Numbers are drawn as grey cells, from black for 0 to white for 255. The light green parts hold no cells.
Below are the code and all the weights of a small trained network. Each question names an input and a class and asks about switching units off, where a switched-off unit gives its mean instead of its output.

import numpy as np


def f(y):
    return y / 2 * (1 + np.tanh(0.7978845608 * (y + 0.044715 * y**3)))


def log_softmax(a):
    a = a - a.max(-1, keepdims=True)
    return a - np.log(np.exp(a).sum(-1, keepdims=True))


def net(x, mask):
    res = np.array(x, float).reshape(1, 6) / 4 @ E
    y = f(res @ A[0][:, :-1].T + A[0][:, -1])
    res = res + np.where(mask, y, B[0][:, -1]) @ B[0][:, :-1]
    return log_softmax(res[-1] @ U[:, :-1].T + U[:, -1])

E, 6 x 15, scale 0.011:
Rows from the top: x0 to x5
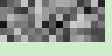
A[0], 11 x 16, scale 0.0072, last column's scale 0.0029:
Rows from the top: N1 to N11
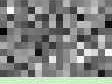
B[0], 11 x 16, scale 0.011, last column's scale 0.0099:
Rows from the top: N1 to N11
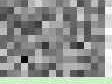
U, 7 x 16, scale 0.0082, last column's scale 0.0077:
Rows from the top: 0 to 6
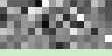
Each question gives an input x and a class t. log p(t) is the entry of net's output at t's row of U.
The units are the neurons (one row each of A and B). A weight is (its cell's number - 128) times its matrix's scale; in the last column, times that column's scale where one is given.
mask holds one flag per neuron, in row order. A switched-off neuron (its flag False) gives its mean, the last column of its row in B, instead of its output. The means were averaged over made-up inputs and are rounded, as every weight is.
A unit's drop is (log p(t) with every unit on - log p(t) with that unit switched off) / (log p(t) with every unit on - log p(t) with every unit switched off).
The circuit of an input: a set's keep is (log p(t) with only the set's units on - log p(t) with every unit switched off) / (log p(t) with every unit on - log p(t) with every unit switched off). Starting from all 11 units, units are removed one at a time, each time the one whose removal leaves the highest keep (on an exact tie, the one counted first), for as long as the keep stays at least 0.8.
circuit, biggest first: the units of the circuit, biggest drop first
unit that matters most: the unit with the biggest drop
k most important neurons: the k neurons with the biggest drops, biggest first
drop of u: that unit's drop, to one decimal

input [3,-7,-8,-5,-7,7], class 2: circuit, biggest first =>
(N3)
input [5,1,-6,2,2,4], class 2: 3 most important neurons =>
(N3, N7, N1)
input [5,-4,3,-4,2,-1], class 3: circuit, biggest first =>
(N5, N11)
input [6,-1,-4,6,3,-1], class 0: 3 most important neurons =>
(N5, N7, N4)
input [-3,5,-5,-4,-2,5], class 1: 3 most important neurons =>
(N9, N4, N5)
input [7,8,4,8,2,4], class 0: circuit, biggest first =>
(N5, N4)
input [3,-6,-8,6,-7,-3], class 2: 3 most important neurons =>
(N3, N6, N10)
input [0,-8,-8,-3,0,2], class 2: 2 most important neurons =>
(N3, N10)
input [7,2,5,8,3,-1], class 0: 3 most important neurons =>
(N5, N4, N7)
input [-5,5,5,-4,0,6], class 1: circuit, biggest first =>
(N9, N4)
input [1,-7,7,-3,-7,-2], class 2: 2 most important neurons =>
(N2, N10)
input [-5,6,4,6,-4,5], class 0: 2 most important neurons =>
(N4, N8)
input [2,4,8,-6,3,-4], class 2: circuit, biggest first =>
(N2, N5)
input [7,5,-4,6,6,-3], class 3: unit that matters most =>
N11
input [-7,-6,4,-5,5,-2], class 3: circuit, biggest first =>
(N7, N5)
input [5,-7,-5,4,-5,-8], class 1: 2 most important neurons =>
(N1, N10)
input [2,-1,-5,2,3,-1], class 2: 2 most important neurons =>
(N3, N4)
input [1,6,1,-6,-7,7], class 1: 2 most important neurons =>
(N9, N4)
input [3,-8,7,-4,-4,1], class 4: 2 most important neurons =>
(N8, N3)
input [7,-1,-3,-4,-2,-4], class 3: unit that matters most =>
N11
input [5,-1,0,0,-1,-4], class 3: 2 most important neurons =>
(N9, N11)
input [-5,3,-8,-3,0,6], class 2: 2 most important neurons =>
(N3, N1)
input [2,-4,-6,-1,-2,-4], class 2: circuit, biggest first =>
(N3, N6)
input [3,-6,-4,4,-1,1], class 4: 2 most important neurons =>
(N8, N2)
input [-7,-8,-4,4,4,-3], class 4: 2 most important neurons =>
(N8, N11)
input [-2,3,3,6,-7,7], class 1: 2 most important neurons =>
(N9, N5)
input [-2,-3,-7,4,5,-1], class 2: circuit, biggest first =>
(N3)
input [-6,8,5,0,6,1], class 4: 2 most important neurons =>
(N10, N11)
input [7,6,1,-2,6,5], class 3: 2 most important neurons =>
(N11, N8)
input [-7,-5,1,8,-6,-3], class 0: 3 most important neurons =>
(N4, N5, N11)
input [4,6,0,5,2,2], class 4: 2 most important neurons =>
(N10, N7)
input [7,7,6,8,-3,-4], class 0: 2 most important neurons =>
(N4, N5)
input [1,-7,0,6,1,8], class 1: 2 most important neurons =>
(N9, N10)
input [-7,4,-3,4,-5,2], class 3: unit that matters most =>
N7
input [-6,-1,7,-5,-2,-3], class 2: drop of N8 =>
0.0
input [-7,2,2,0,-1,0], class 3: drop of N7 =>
0.4
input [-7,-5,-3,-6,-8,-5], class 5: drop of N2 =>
-0.1
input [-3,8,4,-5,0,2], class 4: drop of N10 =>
0.4
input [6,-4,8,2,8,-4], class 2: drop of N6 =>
-0.1
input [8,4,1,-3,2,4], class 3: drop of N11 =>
0.5
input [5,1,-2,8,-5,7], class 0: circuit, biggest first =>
(N4)
